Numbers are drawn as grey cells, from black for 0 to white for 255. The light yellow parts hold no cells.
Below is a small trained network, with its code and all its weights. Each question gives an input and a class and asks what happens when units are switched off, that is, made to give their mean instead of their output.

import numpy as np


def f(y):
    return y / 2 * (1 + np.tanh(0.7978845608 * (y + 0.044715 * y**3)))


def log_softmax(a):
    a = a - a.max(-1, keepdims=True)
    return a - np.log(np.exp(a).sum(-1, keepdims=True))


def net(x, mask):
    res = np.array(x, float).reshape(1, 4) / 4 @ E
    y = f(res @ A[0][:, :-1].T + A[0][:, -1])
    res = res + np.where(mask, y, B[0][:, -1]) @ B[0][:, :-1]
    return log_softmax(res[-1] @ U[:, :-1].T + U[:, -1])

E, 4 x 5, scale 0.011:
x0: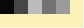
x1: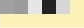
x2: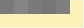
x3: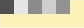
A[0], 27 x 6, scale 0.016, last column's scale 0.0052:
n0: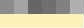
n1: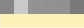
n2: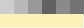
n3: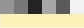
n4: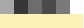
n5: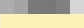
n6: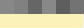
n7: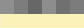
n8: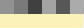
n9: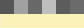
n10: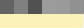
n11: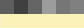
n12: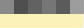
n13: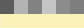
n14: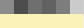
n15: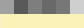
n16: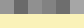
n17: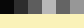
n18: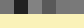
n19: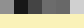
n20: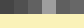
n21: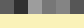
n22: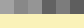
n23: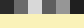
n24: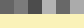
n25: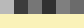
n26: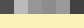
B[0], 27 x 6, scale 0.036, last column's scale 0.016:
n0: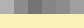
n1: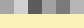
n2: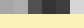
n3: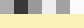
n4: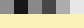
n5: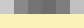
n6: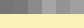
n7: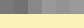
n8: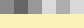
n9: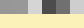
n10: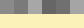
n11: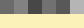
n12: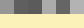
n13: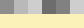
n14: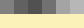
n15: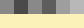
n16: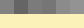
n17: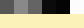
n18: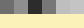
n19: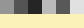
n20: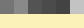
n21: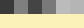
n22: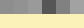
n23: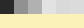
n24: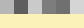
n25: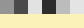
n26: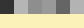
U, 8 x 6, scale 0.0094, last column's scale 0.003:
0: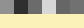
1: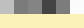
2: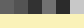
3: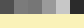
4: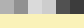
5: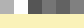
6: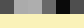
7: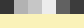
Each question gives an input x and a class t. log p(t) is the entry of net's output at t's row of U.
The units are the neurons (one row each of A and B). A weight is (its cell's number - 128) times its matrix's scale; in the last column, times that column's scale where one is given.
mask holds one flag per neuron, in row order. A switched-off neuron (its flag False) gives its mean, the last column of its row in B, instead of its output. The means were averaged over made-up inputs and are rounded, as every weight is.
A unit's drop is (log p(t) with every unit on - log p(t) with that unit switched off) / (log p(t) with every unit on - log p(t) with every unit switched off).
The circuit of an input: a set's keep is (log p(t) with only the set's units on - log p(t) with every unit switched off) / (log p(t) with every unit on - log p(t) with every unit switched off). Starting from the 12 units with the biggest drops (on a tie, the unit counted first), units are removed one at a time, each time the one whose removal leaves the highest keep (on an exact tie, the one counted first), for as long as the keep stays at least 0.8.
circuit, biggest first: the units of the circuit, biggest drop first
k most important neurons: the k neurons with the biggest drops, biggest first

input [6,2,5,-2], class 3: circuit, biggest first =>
n23
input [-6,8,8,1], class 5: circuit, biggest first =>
n2; n1
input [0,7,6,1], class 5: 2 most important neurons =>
n2; n3
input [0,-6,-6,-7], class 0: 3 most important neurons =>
n3; n8; n2
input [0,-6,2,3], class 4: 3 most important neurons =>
n3; n8; n24
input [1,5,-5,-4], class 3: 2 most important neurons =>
n17; n23
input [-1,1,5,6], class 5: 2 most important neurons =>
n3; n23
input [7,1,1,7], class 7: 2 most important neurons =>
n23; n2
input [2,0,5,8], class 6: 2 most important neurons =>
n3; n8
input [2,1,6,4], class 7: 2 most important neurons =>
n17; n2
